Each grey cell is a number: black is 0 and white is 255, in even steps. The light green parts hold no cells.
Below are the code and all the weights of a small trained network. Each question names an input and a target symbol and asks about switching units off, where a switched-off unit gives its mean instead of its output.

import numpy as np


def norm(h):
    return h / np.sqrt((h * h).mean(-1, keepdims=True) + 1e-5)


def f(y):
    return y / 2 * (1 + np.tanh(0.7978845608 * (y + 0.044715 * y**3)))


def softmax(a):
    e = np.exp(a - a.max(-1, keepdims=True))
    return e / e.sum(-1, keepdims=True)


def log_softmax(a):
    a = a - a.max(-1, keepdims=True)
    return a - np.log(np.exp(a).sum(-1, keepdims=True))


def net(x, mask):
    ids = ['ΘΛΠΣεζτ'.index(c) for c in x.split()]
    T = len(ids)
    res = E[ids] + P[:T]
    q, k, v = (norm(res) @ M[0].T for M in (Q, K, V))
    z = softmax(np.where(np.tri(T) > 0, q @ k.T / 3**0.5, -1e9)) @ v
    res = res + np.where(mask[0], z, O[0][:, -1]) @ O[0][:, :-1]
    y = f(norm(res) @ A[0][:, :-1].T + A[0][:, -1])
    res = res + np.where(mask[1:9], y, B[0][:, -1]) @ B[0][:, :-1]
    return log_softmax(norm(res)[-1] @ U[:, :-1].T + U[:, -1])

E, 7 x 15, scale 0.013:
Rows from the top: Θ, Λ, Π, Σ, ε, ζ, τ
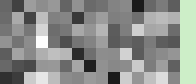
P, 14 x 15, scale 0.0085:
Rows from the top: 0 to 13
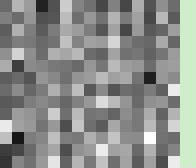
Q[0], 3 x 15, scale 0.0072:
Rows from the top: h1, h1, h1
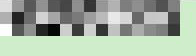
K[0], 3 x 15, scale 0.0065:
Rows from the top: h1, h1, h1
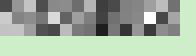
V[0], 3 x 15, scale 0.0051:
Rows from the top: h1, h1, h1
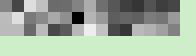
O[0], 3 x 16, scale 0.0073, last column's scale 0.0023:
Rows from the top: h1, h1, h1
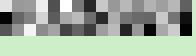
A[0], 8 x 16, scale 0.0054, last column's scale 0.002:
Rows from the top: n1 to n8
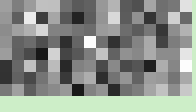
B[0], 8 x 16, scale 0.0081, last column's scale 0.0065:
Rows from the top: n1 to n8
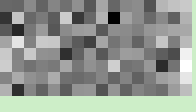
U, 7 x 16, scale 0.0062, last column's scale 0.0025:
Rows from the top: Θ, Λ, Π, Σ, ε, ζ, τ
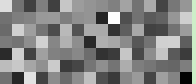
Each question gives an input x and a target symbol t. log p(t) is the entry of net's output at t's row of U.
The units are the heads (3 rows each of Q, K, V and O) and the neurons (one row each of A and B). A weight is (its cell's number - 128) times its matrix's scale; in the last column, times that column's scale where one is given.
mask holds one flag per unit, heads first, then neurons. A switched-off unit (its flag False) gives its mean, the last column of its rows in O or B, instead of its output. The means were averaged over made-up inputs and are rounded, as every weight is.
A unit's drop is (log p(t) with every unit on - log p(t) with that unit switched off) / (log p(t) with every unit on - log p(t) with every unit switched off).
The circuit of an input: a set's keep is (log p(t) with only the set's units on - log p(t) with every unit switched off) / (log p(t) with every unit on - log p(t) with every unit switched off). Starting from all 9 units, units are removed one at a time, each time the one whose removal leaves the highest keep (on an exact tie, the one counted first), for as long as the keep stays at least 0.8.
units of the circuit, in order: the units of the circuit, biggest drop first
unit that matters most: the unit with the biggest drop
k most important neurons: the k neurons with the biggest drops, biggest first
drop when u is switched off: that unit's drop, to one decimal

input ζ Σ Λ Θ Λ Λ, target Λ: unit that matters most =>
h1
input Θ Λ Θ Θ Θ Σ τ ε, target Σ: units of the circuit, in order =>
(h1; n3)
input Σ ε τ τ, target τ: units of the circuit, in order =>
(n4; n8)
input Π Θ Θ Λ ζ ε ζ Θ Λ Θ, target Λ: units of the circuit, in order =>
(h1; n6)
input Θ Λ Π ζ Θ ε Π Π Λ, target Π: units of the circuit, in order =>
(h1; n2)
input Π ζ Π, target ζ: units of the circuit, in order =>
(h1; n4)
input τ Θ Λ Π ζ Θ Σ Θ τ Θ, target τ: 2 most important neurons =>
(n4; n3)
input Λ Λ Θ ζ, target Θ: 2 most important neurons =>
(n4; n7)
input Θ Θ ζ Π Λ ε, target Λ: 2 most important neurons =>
(n6; n2)
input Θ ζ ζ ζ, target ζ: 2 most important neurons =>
(n4; n5)
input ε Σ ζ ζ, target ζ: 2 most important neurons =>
(n5; n4)
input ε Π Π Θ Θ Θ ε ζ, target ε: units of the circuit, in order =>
(h1; n6)
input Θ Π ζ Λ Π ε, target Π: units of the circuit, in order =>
(n2; h1)
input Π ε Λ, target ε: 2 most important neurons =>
(n7; n5)
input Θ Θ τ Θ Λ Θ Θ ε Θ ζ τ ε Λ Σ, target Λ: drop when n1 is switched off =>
-0.1
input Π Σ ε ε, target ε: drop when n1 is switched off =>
0.0
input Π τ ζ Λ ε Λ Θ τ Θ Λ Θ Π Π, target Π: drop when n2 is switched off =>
0.7
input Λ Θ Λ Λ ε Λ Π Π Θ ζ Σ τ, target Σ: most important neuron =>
(n5)
